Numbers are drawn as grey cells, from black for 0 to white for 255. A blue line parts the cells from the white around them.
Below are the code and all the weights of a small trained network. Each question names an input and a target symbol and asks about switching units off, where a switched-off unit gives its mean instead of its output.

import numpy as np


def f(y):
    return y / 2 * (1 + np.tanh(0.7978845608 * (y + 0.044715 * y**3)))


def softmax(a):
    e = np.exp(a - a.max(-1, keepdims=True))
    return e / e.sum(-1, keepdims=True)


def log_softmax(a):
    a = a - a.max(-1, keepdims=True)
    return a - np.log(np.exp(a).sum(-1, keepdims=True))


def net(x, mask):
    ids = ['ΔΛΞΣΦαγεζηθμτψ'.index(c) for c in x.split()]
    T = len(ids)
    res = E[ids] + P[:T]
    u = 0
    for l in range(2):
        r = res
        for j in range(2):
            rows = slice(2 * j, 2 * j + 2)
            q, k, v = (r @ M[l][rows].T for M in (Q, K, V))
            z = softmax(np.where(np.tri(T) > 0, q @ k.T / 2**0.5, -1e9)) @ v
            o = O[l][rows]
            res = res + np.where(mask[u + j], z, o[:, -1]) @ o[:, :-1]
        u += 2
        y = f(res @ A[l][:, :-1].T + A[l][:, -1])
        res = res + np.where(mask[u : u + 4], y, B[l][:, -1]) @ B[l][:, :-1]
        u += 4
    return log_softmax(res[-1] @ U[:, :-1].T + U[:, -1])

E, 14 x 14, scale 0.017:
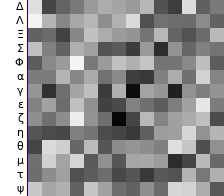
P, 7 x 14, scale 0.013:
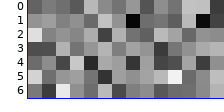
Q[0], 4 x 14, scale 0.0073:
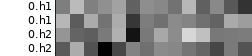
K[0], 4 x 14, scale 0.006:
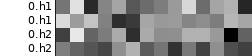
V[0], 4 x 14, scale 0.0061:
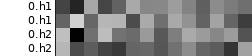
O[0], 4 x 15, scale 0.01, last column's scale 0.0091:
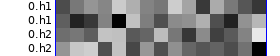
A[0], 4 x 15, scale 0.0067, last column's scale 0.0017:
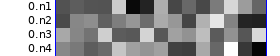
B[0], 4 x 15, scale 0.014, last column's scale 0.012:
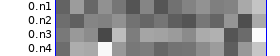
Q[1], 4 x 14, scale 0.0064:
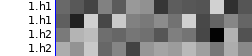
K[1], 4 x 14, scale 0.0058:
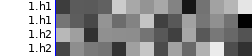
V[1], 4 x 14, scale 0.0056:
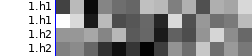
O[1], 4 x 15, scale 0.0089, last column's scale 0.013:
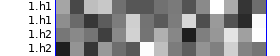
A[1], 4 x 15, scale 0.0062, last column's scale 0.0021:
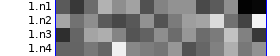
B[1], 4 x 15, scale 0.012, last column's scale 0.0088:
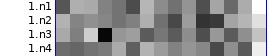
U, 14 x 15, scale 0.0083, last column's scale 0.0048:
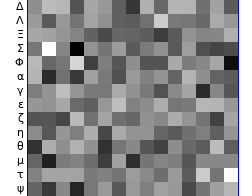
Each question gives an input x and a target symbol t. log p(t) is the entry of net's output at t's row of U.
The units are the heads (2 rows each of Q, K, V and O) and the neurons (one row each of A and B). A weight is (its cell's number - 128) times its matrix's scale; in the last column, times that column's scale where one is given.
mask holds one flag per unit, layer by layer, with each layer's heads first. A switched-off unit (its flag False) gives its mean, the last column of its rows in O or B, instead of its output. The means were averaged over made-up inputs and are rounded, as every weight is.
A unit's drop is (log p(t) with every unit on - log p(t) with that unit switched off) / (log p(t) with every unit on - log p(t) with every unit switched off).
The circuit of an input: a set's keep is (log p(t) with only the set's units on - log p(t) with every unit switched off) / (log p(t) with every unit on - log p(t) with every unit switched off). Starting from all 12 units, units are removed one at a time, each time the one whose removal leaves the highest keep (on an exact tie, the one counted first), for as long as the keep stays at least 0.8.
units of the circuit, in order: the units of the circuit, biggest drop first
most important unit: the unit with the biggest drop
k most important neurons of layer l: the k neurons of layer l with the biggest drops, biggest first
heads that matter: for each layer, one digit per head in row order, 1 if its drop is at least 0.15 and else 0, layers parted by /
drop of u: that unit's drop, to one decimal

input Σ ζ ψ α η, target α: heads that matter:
10 / 01
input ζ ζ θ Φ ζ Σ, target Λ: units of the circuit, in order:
(1.h2)
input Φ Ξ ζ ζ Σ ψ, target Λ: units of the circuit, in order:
(1.h2; 0.h1)
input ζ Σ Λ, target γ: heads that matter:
00 / 00
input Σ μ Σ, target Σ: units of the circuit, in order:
(0.h2; 1.h1)
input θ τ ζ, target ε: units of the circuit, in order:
(0.h2; 1.n2)
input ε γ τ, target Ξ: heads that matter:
10 / 10
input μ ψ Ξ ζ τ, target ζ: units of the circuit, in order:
(1.n3; 1.n1)
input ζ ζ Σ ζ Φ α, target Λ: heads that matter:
00 / 11
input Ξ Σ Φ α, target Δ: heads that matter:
10 / 00
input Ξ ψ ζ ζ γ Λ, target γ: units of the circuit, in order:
(0.n3; 0.n4; 0.h1)
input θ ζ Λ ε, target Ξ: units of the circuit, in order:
(1.n3; 1.h1; 0.n1)
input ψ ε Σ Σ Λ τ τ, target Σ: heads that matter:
11 / 00
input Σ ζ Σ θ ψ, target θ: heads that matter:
00 / 11
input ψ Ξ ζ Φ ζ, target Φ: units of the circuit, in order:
(1.h1; 0.h2)
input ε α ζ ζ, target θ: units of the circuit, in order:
(1.n1; 0.h2; 0.n3)
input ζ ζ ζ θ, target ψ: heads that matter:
00 / 10
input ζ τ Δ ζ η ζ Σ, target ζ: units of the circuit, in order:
(1.n2; 1.n3)
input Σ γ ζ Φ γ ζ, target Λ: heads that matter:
00 / 01
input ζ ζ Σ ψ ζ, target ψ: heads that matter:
00 / 11
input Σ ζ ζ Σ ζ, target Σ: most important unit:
1.h1
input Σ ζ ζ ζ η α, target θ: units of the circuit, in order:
(0.h1; 0.n4)
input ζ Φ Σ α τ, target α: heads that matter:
10 / 01
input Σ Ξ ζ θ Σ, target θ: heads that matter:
00 / 10
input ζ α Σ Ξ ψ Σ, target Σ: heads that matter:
01 / 10
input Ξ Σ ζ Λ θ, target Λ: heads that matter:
00 / 01
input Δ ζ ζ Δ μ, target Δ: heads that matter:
10 / 11
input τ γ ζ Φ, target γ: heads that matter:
00 / 01
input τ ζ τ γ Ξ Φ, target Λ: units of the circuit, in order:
(1.h2; 0.n3; 1.n2)
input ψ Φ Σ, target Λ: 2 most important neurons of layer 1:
(1.n2; 1.n1)
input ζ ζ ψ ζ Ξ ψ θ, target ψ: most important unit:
0.n4
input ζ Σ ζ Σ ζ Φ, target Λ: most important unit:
1.h2
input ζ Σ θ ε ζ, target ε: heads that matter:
00 / 10
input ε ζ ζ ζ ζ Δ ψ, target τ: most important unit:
0.h1
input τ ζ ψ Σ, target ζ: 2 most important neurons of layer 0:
(0.n3; 0.n1)
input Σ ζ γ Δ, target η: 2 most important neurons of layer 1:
(1.n4; 1.n3)
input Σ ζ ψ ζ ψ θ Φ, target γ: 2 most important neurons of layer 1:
(1.n1; 1.n2)
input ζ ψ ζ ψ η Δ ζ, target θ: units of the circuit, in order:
(0.h2; 1.n1)
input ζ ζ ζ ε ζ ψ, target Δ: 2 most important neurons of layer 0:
(0.n4; 0.n3)
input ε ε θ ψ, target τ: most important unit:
0.n2
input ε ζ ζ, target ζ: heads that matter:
01 / 00
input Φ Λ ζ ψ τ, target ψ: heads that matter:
00 / 10
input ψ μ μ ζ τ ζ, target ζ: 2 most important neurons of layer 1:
(1.n1; 1.n3)
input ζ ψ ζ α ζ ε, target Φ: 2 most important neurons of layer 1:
(1.n2; 1.n1)
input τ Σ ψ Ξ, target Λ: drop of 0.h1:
0.2
